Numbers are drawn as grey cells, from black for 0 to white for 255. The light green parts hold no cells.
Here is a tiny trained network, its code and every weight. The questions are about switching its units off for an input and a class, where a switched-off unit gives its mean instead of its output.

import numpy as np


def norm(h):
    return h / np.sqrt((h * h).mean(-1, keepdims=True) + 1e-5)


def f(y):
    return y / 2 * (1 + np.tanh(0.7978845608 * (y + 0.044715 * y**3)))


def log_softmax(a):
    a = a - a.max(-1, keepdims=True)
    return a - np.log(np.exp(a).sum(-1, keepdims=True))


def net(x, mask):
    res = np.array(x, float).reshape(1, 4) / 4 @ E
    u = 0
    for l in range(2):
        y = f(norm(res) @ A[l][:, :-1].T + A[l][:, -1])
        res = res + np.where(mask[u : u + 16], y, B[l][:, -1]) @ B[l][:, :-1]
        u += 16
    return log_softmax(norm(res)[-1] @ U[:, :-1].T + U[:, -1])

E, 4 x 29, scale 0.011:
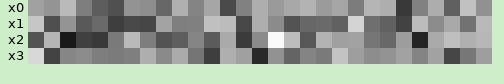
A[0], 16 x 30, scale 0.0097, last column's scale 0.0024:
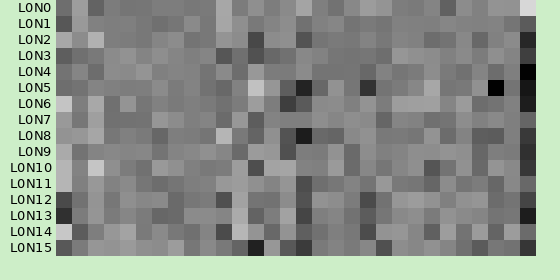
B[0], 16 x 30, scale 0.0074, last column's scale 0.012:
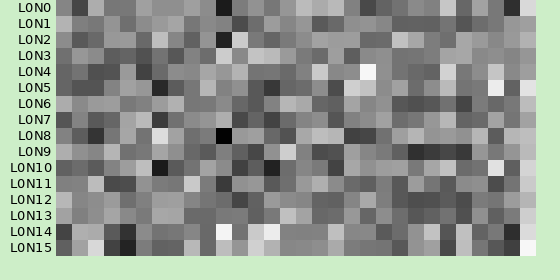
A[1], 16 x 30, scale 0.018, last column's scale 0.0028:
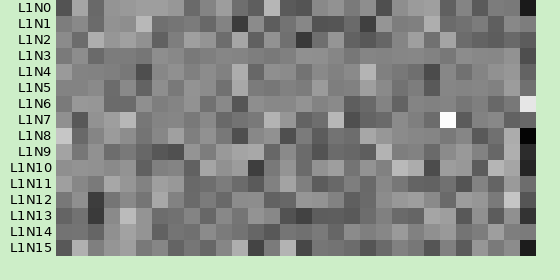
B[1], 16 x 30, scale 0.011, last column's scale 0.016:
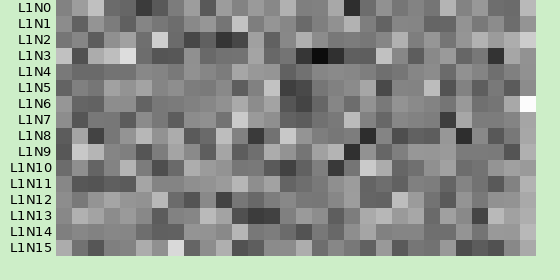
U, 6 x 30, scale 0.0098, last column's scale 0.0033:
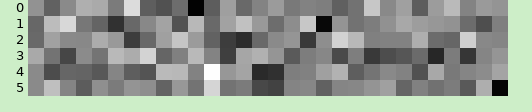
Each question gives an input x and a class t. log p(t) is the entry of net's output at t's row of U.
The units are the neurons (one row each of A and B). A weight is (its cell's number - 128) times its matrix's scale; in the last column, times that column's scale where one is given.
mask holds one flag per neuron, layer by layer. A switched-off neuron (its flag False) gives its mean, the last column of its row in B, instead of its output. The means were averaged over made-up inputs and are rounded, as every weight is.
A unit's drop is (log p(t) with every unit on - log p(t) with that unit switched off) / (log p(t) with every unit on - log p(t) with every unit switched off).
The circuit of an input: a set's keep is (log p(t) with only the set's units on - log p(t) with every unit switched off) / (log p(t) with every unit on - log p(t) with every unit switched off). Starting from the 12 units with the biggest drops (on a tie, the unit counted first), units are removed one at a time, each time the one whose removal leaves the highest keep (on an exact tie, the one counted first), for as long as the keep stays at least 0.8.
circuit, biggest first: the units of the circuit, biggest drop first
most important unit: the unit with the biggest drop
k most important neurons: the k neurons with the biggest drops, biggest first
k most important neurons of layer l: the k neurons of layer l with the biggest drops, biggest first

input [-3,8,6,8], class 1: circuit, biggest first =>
[L1N9]
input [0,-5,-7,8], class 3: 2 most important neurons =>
[L1N8 L0N9]
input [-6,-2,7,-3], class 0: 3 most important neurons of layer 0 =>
[L0N5 L0N10 L0N15]
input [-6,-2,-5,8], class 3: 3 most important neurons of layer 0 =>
[L0N6 L0N9 L0N10]
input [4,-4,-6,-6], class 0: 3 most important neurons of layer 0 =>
[L0N15 L0N9 L0N6]
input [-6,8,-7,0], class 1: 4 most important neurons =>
[L1N9 L0N14 L0N0 L0N11]
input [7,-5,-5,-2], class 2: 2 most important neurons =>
[L0N10 L0N14]
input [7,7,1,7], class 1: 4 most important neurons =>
[L1N9 L0N5 L0N14 L0N11]
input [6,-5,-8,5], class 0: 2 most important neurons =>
[L1N2 L0N15]
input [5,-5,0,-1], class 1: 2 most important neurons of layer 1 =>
[L1N0 L1N13]
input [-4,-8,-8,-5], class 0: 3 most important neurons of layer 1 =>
[L1N2 L1N7 L1N9]
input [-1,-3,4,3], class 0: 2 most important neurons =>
[L0N15 L0N14]
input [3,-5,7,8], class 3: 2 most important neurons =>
[L1N8 L0N8]
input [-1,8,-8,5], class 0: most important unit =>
L1N2
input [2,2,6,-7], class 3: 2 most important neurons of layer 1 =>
[L1N15 L1N2]
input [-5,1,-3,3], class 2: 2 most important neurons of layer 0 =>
[L0N5 L0N0]
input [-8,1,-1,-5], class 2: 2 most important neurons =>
[L0N5 L1N13]
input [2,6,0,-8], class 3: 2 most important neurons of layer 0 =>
[L0N13 L0N15]
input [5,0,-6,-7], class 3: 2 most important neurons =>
[L0N13 L1N15]
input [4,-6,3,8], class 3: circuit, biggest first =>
[L1N8]
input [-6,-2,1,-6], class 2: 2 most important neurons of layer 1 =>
[L1N13 L1N14]
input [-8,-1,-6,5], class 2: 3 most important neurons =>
[L0N5 L1N13 L0N0]
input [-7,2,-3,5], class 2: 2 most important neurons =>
[L0N5 L1N13]
